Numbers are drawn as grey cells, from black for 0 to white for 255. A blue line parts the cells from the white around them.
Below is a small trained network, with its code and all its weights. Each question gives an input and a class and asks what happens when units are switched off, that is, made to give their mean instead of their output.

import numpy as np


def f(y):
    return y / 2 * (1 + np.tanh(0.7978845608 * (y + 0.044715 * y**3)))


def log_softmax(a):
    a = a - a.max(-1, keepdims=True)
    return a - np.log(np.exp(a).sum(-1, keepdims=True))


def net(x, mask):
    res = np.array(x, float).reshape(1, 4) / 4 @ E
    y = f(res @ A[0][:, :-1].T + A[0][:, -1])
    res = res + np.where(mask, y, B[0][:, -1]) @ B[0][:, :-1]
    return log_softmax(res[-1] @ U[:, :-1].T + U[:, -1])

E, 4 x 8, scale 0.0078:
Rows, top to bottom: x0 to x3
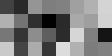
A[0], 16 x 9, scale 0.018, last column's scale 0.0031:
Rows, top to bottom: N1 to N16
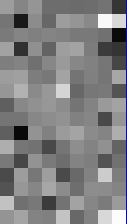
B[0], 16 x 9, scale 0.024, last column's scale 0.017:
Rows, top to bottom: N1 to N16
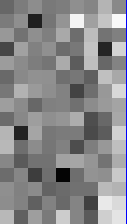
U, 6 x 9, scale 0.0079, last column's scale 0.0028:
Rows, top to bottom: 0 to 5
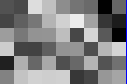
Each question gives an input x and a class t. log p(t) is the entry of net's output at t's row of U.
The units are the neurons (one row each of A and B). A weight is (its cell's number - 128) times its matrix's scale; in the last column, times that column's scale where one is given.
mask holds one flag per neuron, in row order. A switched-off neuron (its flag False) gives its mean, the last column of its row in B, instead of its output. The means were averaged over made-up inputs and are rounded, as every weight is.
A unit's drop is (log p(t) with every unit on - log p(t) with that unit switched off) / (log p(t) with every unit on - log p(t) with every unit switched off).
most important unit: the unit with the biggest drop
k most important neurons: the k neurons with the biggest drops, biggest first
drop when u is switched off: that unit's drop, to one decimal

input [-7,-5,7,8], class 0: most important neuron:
(N2)
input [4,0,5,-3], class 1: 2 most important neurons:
(N15 N16)
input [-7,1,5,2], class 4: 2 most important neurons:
(N4 N16)
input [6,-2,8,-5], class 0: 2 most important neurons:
(N2 N10)
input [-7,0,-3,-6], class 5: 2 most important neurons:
(N2 N4)
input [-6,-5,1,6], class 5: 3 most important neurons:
(N7 N13 N2)
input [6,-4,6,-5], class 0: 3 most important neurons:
(N2 N15 N16)
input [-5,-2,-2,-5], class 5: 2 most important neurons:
(N2 N4)
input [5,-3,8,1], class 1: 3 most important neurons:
(N12 N7 N11)
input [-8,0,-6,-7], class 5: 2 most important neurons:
(N2 N7)
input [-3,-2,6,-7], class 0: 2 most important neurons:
(N2 N15)
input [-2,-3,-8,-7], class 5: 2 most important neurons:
(N7 N2)
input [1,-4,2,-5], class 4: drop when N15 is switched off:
0.3
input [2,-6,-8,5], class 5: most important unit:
N7
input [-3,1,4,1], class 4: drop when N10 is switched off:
0.2
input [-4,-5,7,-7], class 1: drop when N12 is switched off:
0.1
